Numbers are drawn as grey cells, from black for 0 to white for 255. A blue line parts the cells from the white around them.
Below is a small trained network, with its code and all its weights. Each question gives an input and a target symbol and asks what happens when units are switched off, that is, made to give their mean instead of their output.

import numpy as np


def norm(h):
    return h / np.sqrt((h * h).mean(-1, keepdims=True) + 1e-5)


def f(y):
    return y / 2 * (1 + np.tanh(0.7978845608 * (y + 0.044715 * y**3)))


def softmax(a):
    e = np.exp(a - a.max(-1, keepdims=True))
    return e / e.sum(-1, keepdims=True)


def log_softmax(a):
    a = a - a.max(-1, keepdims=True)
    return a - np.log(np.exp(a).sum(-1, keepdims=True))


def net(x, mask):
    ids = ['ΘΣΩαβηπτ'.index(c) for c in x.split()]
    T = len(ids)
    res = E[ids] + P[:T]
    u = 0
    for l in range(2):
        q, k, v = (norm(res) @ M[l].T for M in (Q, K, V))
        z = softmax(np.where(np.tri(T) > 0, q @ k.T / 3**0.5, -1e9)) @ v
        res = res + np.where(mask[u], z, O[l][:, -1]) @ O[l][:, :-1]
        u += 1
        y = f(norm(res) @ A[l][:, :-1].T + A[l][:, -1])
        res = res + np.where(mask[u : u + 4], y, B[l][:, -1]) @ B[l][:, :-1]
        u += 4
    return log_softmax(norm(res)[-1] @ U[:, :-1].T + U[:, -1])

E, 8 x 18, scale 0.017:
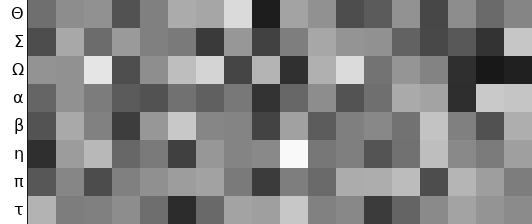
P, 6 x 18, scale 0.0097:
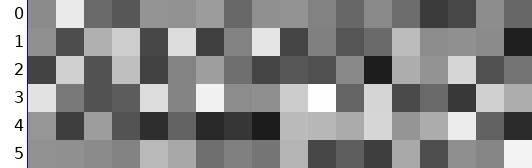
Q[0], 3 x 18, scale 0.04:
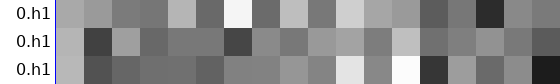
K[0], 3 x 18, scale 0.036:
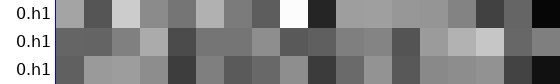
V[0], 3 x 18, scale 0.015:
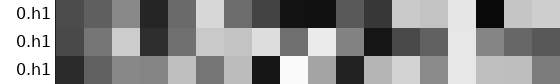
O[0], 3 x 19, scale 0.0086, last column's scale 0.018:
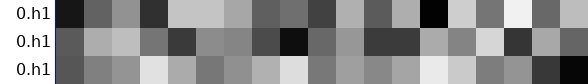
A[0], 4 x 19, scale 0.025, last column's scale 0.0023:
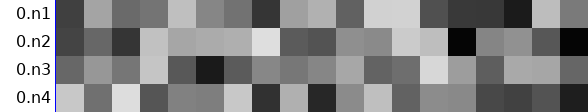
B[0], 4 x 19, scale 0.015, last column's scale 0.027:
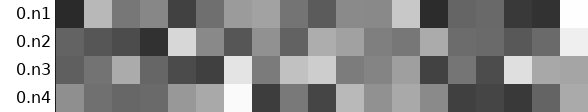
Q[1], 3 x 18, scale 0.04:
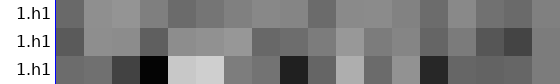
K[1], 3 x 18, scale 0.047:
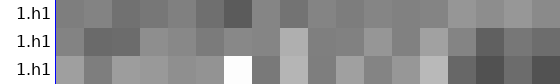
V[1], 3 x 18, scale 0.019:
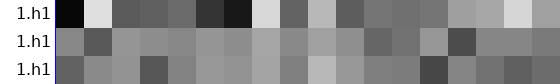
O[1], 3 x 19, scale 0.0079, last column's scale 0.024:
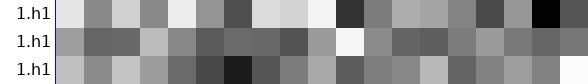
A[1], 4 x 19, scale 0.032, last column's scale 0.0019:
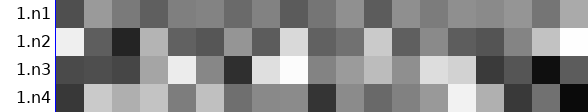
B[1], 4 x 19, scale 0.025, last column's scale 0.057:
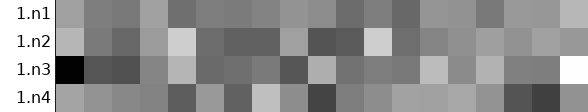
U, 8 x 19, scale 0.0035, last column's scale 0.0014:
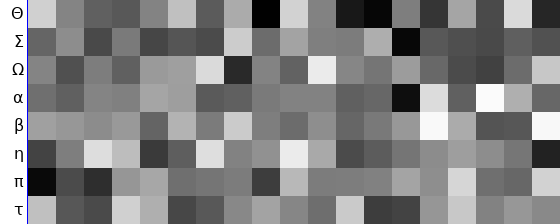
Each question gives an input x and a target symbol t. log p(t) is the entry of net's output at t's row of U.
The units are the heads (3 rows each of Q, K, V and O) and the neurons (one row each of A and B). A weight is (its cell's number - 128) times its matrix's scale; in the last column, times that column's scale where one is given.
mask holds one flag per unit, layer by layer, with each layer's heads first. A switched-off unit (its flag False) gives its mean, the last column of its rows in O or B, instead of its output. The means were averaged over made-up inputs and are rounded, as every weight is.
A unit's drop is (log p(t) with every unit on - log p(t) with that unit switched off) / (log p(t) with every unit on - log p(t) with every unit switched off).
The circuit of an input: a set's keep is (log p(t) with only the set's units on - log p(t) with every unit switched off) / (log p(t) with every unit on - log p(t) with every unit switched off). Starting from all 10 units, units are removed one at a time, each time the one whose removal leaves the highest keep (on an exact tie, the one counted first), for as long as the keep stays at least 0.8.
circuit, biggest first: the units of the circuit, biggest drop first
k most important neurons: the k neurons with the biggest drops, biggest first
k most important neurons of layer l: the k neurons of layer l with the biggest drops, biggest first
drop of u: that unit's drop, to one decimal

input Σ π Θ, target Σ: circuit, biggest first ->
(1.n3)
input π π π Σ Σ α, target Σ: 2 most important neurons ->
(1.n3 0.n1)
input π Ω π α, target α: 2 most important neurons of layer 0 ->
(0.n3 0.n1)
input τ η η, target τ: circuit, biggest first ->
(0.h1 1.n2 1.n3)
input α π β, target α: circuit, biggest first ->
(0.h1 1.n3)
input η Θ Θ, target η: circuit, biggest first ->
(0.n3 0.h1 1.n3)
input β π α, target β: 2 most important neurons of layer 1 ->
(1.n4 1.n3)
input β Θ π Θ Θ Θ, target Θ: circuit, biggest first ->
(0.h1 1.n3)
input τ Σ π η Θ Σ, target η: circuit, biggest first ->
(0.h1 0.n3 1.n3)
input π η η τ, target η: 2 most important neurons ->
(0.n3 1.n3)
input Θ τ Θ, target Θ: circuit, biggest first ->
(1.n3 0.h1)
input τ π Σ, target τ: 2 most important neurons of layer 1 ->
(1.n2 1.n3)
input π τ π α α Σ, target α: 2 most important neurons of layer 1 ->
(1.n3 1.n1)
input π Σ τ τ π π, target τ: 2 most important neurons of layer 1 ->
(1.n2 1.n3)
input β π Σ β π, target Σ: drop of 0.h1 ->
0.1
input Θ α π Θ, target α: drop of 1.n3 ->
0.3
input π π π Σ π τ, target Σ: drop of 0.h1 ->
0.2
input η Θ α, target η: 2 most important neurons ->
(0.n3 1.n3)
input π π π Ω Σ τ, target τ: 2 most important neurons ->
(1.n2 1.n3)
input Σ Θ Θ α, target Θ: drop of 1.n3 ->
0.2
